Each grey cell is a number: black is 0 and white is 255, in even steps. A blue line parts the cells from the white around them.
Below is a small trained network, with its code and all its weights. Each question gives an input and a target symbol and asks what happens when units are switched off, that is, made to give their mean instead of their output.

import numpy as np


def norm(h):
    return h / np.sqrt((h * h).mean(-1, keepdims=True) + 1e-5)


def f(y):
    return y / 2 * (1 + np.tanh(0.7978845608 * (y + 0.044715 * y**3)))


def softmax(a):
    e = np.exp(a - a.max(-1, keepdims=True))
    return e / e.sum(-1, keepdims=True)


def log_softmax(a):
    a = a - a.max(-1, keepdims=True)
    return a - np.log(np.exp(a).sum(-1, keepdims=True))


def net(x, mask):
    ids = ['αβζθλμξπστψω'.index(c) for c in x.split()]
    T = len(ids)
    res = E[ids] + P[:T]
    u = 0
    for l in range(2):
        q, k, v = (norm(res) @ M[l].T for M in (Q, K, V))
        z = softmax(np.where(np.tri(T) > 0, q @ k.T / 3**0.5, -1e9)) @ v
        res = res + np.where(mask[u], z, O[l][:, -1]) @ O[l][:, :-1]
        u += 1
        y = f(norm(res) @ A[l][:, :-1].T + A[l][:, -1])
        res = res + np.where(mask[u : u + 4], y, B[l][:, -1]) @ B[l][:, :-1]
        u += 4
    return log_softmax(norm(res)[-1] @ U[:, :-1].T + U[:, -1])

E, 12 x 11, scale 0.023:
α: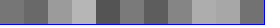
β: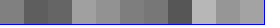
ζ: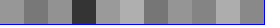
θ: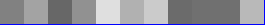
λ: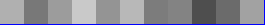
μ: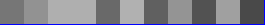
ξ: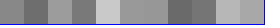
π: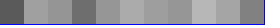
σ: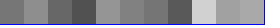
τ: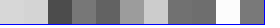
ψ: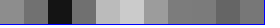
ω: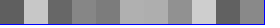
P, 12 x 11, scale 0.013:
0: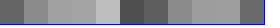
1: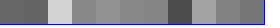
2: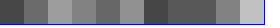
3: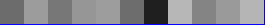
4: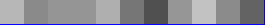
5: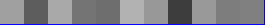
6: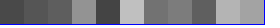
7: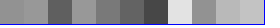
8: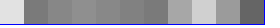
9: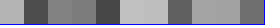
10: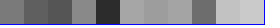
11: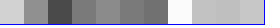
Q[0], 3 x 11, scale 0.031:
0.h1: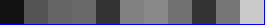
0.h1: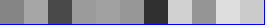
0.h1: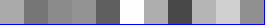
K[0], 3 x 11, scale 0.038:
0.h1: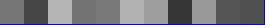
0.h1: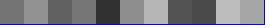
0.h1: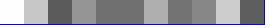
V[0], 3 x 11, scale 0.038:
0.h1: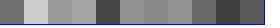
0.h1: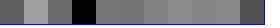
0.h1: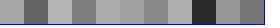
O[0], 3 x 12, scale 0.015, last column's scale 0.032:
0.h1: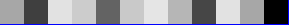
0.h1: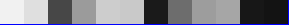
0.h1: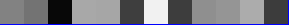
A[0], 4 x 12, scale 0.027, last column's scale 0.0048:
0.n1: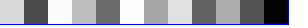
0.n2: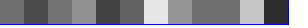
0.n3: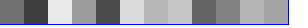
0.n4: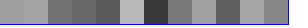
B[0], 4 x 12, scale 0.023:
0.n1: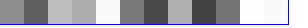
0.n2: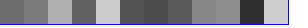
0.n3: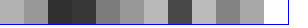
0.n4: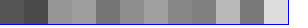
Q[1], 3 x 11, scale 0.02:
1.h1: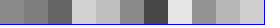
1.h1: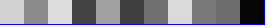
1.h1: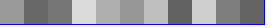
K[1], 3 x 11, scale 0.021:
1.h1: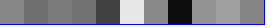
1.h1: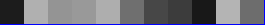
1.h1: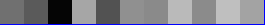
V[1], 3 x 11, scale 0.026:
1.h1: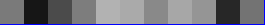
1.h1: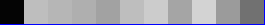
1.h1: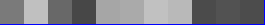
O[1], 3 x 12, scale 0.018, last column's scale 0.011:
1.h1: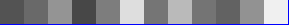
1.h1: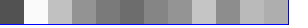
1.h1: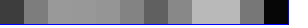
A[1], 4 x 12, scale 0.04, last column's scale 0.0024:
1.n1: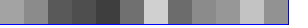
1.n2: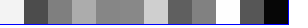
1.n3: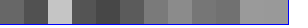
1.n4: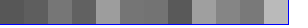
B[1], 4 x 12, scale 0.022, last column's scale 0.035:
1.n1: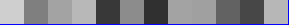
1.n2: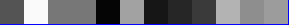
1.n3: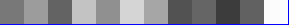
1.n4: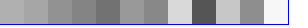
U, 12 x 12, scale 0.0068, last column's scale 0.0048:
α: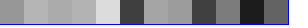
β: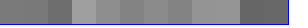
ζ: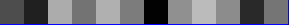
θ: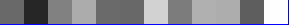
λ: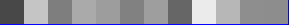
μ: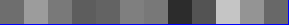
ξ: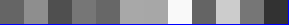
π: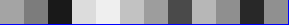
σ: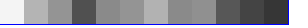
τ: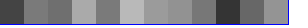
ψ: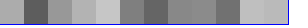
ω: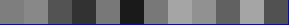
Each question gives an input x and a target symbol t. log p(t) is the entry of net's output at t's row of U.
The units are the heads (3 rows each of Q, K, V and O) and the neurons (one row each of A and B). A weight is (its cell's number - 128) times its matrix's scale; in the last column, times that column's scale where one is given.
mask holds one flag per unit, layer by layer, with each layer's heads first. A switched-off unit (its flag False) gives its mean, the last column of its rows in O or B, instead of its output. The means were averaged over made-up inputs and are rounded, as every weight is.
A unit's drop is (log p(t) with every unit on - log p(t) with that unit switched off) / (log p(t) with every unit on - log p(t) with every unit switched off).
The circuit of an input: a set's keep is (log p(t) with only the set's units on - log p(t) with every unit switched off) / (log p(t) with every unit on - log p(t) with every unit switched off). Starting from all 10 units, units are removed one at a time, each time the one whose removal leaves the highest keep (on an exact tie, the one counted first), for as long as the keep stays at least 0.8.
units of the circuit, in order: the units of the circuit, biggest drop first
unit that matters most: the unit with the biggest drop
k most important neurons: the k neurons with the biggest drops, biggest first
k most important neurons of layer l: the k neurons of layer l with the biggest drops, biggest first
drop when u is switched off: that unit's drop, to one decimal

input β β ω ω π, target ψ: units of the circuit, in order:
0.h1; 0.n1
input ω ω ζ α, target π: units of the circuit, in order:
0.h1
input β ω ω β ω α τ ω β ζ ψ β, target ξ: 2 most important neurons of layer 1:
1.n3; 1.n1
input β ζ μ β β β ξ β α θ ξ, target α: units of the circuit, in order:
0.h1; 0.n2; 1.n4
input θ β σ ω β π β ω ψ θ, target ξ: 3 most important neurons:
0.n3; 1.n3; 0.n1
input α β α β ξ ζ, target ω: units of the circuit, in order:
0.h1; 1.n3
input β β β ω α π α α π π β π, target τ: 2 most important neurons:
1.n3; 0.n3
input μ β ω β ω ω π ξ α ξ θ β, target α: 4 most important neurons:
0.n2; 0.n3; 1.n4; 0.n1
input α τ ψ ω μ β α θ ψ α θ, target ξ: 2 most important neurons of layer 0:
0.n1; 0.n3
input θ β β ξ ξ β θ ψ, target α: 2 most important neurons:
0.n2; 0.n3
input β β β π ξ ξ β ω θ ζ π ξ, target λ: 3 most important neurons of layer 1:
1.n4; 1.n3; 1.n1
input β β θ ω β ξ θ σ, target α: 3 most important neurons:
0.n2; 0.n3; 1.n4
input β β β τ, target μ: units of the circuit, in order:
0.h1; 1.n2; 1.h1
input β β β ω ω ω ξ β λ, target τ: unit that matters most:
1.n3
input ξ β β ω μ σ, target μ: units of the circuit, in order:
0.h1; 1.n2
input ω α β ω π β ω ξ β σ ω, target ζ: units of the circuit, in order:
0.h1; 1.n3
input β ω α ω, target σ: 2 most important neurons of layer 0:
0.n3; 0.n2
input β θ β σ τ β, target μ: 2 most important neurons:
0.n1; 0.n2
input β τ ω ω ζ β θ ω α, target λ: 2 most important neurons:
0.n1; 0.n3
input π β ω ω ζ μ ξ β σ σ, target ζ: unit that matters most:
0.h1
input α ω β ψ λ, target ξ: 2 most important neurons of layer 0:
0.n1; 0.n3
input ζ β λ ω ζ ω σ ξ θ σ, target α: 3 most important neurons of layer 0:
0.n2; 0.n3; 0.n1
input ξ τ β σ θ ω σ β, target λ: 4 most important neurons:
0.n1; 0.n3; 0.n2; 1.n4
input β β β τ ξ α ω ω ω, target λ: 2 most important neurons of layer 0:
0.n3; 0.n1
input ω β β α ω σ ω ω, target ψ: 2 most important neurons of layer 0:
0.n1; 0.n3
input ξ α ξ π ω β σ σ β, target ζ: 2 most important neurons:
0.n3; 1.n3
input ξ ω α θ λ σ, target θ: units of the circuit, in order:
0.h1
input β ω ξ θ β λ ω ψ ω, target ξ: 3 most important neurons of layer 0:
0.n3; 0.n1; 0.n4
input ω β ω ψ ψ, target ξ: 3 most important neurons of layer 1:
1.n3; 1.n4; 1.n1
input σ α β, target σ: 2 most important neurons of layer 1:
1.n1; 1.n4
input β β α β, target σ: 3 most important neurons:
0.n3; 0.n2; 1.n1
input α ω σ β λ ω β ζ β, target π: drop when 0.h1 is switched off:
0.5
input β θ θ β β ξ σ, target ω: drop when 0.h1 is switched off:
2.0
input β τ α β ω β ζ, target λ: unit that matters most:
0.n1
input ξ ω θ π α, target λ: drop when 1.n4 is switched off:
0.3
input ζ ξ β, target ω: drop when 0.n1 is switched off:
0.1
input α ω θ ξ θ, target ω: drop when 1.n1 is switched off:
0.0
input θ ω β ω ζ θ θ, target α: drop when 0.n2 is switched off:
0.8
